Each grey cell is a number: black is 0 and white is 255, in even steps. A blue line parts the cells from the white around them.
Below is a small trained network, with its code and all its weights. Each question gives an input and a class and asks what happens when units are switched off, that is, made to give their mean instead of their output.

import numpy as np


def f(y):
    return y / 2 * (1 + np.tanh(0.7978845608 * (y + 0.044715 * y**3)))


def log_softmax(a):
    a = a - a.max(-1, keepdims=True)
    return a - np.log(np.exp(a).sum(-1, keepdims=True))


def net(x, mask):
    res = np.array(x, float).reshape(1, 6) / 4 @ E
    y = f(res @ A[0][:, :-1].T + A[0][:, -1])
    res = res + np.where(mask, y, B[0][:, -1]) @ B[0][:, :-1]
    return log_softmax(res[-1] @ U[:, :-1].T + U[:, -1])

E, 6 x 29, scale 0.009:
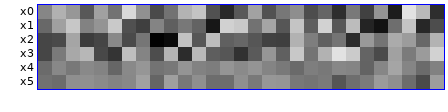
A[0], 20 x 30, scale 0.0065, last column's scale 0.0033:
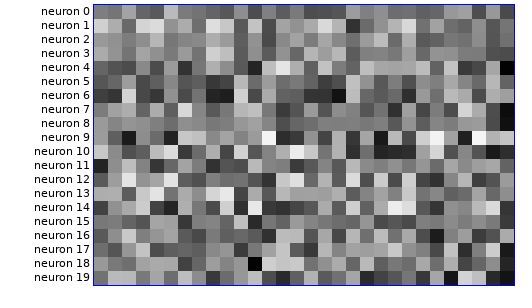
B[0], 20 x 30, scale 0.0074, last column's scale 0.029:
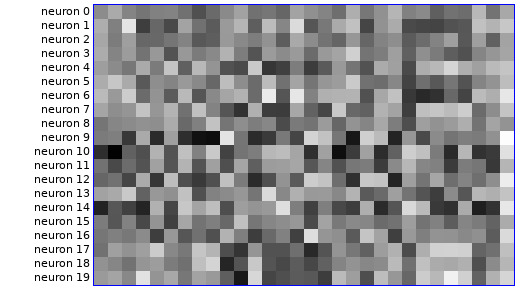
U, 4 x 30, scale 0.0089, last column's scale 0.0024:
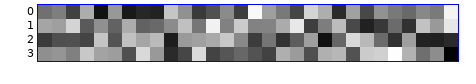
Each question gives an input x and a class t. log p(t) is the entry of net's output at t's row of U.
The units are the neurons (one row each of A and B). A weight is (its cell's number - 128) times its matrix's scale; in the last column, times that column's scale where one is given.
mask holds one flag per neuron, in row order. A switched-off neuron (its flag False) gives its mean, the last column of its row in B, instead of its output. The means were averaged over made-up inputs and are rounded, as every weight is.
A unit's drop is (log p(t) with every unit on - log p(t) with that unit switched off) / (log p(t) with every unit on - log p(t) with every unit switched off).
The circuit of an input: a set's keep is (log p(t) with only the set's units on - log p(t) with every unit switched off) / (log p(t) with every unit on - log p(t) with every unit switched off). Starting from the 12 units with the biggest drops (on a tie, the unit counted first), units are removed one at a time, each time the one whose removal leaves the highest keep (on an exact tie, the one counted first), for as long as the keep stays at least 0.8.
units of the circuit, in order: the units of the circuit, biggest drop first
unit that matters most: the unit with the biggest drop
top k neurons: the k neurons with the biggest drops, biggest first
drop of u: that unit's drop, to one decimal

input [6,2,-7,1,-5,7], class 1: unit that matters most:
neuron 1
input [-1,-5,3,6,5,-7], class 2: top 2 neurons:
[neuron 14; neuron 12]
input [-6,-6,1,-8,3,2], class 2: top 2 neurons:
[neuron 10; neuron 18]
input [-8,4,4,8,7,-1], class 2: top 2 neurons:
[neuron 14; neuron 11]
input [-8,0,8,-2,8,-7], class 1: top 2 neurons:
[neuron 6; neuron 5]
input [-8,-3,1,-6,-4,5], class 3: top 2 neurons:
[neuron 4; neuron 14]
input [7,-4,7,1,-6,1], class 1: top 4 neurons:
[neuron 6; neuron 5; neuron 4; neuron 17]
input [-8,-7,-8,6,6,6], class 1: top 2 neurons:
[neuron 1; neuron 13]
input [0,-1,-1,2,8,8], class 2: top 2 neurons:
[neuron 12; neuron 6]
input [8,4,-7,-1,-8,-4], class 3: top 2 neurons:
[neuron 19; neuron 7]
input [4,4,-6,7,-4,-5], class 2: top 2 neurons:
[neuron 14; neuron 6]
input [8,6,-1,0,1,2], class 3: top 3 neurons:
[neuron 19; neuron 7; neuron 9]
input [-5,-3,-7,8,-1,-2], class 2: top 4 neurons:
[neuron 14; neuron 6; neuron 17; neuron 5]
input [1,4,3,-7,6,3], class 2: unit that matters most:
neuron 10
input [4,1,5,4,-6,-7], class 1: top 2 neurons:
[neuron 6; neuron 10]
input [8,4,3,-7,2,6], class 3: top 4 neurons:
[neuron 19; neuron 7; neuron 14; neuron 11]
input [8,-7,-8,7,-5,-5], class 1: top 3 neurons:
[neuron 1; neuron 13; neuron 12]
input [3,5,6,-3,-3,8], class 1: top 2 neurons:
[neuron 6; neuron 9]
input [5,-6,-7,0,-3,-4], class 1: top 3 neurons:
[neuron 1; neuron 13; neuron 12]
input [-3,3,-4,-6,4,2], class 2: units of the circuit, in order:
[neuron 10]
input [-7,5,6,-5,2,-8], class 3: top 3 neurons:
[neuron 4; neuron 18; neuron 9]
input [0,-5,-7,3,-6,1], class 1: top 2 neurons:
[neuron 1; neuron 13]
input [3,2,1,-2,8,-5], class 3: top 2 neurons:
[neuron 9; neuron 14]
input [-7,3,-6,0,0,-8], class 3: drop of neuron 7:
0.0
